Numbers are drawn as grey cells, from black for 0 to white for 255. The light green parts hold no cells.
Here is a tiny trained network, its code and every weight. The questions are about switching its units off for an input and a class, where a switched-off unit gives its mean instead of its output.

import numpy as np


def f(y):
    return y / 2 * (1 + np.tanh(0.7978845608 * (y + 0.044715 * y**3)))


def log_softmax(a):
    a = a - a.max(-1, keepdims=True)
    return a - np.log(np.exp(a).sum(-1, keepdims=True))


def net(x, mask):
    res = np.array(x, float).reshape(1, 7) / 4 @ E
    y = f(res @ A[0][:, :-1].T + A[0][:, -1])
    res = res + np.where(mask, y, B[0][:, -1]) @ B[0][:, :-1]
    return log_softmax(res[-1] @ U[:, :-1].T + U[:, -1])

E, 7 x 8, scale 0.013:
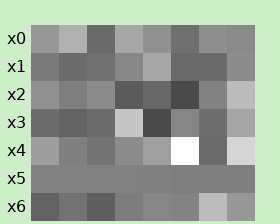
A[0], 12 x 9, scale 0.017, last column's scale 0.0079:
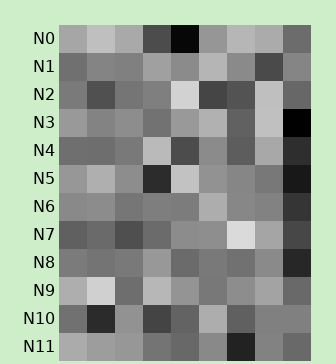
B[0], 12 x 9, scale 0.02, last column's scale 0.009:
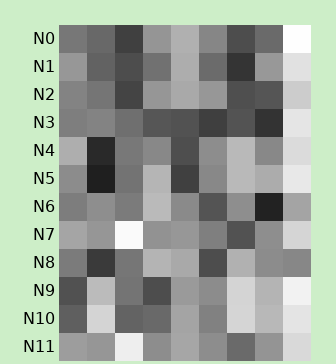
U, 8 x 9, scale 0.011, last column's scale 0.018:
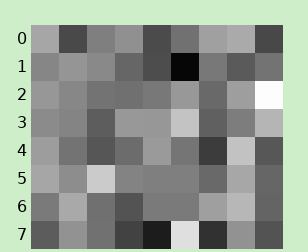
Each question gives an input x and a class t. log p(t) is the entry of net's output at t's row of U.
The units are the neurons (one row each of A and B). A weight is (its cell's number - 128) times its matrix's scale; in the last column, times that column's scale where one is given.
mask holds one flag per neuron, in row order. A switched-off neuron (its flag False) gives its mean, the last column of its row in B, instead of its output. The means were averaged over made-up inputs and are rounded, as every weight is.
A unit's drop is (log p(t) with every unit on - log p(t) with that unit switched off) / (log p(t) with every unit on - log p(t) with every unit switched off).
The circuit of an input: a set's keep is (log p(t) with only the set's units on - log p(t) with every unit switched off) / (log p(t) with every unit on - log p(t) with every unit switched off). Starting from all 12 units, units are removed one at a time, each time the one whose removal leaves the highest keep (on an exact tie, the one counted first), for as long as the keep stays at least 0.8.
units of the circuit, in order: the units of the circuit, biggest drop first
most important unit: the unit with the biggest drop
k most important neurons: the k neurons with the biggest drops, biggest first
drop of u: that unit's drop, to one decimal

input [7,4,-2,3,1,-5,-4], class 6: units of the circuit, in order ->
N9
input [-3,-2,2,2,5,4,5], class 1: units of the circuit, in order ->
N3, N6
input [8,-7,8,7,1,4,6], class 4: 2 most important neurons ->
N0, N5
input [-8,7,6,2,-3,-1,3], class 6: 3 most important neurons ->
N10, N0, N1
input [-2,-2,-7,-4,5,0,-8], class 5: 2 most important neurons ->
N11, N0
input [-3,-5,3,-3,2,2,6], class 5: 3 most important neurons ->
N7, N2, N1
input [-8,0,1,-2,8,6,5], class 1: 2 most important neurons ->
N3, N6
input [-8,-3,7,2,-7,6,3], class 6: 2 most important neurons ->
N10, N3
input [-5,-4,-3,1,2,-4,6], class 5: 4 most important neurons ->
N7, N9, N2, N0
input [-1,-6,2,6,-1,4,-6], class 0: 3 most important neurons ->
N4, N7, N2
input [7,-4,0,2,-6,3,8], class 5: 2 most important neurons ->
N7, N3
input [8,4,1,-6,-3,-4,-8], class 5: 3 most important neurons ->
N11, N10, N4
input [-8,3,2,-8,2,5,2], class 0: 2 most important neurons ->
N5, N9
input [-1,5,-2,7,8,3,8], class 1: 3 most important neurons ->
N3, N6, N5
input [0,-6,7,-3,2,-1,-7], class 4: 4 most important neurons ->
N0, N7, N6, N4
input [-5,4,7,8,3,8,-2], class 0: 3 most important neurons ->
N4, N8, N1
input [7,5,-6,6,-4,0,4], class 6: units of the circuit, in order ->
N9
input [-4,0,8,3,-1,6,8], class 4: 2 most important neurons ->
N0, N2
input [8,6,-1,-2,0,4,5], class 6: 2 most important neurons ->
N9, N0
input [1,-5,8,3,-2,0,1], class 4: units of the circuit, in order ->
N0
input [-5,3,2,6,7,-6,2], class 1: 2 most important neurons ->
N3, N5
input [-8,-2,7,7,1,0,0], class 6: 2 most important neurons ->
N10, N5
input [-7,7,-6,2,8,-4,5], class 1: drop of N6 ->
0.3
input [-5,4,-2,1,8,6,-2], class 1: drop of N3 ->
0.9
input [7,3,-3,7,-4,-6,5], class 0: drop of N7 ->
0.0
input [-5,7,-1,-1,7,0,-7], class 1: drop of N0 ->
0.1
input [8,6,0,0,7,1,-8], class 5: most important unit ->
N11
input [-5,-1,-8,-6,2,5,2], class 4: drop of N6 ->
-0.1
